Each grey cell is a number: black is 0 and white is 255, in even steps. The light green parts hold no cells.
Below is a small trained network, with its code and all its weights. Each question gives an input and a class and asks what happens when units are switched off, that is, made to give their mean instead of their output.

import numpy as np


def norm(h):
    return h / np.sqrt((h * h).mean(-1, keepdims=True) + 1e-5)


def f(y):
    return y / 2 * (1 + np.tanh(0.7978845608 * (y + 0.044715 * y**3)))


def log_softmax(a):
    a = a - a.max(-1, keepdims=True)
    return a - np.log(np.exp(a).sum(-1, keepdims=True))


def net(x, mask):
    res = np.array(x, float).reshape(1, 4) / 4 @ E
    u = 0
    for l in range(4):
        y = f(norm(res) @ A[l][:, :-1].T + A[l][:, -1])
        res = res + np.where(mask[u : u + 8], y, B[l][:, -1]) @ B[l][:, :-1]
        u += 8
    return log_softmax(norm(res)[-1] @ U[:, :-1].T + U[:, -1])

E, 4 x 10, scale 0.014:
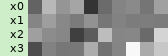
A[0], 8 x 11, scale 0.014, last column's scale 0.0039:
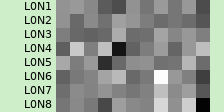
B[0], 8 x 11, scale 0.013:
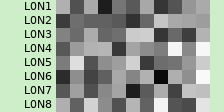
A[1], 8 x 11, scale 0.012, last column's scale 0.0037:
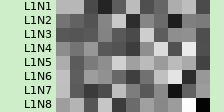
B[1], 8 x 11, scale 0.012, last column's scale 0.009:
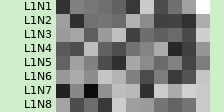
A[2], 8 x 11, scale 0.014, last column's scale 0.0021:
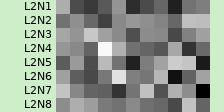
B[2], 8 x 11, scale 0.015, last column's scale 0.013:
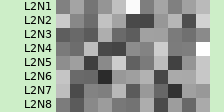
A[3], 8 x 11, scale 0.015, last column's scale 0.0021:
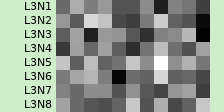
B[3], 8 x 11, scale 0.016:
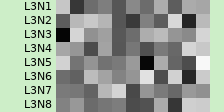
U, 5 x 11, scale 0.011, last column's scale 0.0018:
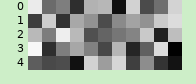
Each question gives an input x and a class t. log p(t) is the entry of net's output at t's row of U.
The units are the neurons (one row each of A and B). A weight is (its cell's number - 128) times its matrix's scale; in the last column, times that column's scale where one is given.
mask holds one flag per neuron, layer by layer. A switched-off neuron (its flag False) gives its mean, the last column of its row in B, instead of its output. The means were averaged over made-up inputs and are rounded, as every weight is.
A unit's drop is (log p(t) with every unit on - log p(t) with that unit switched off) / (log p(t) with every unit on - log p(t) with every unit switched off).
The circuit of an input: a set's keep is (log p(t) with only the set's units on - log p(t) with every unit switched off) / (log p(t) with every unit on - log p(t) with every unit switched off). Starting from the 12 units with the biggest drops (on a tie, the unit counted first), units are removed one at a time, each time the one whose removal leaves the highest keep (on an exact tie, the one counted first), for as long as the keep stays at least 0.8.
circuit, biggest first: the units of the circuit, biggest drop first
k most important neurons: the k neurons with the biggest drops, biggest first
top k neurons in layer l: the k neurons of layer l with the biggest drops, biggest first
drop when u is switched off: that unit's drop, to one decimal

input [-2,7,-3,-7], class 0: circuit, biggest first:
[L0N4]
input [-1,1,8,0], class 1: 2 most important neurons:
[L0N5, L0N4]
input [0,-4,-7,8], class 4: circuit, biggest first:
[L0N6, L0N3]
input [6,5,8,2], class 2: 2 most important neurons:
[L0N6, L0N8]
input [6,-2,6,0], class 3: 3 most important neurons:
[L0N5, L2N4, L0N4]
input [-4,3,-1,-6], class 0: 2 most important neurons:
[L0N5, L0N4]
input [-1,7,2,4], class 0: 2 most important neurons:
[L0N8, L0N4]
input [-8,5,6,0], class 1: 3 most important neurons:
[L0N5, L0N4, L1N1]
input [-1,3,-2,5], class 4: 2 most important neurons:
[L0N6, L0N4]
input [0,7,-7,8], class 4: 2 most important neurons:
[L0N4, L1N2]
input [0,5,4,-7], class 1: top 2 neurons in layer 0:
[L0N4, L0N6]
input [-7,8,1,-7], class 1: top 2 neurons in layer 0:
[L0N4, L0N8]
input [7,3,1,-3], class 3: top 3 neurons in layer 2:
[L2N4, L2N7, L2N2]
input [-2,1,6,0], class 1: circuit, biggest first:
[L1N1]
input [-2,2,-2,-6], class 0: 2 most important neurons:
[L0N4, L0N5]
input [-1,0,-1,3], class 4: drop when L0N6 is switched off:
1.1
